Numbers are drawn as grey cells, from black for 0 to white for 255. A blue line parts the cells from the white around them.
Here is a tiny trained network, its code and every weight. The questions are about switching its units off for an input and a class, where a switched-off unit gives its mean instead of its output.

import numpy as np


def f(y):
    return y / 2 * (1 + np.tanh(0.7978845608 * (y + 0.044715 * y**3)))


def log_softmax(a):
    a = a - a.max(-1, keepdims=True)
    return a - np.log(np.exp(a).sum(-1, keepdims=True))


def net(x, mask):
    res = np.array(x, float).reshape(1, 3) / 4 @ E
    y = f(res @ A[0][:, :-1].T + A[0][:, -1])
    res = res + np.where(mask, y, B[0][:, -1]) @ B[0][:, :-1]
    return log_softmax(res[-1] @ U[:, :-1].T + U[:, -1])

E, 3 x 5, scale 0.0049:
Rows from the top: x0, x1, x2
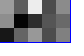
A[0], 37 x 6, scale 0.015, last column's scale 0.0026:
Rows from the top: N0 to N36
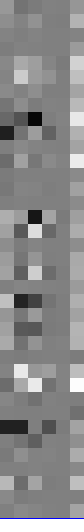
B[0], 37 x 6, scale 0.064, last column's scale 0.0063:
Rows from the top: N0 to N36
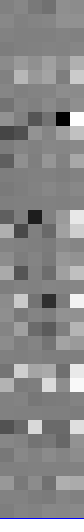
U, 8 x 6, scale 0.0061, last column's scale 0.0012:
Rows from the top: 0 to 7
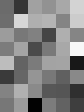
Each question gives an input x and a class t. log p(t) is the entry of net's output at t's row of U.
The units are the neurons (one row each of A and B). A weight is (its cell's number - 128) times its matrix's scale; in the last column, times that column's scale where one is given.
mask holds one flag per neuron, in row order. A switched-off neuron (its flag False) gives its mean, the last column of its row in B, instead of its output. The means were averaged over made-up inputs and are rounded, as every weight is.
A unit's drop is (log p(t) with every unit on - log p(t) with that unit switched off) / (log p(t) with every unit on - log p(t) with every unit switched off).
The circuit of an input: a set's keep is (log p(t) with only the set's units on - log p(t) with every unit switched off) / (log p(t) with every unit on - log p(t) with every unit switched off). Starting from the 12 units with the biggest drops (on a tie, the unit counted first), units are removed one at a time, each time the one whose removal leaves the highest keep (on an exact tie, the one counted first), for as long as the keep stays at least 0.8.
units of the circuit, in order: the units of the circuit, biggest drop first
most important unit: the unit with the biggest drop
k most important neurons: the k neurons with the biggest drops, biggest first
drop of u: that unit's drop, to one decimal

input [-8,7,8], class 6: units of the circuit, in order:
[N30; N8]
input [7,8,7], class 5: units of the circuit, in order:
[N30]
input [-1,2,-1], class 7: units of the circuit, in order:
[N30; N26]
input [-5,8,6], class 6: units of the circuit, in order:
[N30; N21]
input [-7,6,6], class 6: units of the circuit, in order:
[N30; N8]
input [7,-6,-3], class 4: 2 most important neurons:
[N16; N19]
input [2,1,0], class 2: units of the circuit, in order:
[N26; N8]
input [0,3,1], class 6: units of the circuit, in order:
[N15; N27]
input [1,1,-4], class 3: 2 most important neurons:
[N8; N30]
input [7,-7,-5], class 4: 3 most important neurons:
[N16; N19; N27]
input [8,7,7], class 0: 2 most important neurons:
[N30; N9]
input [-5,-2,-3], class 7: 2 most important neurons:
[N15; N30]
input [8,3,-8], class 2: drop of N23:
0.0
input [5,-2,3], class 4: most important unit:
N27
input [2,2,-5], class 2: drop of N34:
0.1
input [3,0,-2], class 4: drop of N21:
0.2
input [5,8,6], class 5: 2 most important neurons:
[N30; N9]
